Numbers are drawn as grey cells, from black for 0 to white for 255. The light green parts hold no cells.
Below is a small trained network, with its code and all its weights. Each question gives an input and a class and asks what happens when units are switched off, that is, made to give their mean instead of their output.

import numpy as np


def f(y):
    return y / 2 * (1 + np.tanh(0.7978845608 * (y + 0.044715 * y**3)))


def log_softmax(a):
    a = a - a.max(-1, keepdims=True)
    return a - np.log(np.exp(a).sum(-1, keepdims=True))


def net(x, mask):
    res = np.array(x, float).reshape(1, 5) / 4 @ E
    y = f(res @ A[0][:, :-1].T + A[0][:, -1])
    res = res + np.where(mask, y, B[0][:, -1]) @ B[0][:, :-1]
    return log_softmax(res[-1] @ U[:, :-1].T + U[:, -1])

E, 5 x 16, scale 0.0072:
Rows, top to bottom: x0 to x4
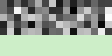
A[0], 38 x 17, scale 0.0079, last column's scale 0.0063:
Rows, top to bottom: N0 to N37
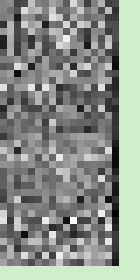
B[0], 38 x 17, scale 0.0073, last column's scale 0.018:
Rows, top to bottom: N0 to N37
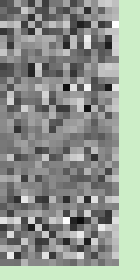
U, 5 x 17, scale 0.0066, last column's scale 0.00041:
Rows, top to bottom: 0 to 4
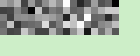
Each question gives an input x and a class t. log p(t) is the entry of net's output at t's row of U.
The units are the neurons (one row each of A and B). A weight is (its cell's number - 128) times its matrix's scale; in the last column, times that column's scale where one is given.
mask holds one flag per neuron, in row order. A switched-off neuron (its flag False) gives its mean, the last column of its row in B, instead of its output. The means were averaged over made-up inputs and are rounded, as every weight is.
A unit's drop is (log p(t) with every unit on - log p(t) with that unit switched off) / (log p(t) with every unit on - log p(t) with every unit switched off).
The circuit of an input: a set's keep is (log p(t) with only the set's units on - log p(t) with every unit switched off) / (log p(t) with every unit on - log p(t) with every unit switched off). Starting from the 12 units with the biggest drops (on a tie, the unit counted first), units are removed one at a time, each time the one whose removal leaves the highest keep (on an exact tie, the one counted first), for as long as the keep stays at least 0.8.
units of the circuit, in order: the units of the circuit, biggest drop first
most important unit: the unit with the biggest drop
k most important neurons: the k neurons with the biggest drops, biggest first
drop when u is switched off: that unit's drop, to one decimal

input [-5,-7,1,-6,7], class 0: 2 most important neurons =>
N3, N7
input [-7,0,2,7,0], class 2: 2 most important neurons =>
N6, N5
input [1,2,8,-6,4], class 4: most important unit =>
N34
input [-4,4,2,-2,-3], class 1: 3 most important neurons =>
N3, N32, N33
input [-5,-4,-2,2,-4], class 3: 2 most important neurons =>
N36, N3
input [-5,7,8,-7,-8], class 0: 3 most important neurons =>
N31, N28, N15
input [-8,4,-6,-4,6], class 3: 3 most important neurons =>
N36, N22, N31
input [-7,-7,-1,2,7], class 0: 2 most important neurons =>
N3, N35
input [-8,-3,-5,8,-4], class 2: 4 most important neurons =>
N6, N5, N24, N33
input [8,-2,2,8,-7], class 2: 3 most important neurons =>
N6, N5, N3
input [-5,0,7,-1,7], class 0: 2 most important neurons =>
N3, N28
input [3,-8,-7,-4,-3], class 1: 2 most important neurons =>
N4, N0
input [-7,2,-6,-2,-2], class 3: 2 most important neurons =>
N36, N22
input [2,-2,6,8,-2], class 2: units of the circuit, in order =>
N6
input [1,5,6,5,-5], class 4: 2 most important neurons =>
N34, N3
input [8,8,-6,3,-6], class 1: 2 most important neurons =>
N32, N9
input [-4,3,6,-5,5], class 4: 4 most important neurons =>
N34, N31, N1, N6
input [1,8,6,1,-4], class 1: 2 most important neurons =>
N32, N9
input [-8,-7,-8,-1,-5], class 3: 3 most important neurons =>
N36, N22, N34
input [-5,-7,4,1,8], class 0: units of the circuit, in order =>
N3
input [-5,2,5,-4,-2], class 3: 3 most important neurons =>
N36, N28, N15
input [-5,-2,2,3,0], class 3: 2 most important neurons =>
N36, N12
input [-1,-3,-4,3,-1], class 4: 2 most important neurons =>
N12, N28
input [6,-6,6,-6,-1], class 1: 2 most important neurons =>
N0, N4
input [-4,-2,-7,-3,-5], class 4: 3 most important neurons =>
N28, N15, N3
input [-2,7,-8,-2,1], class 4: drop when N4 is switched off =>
0.2
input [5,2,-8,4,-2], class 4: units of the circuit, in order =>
N28
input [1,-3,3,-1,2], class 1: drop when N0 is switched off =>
0.1
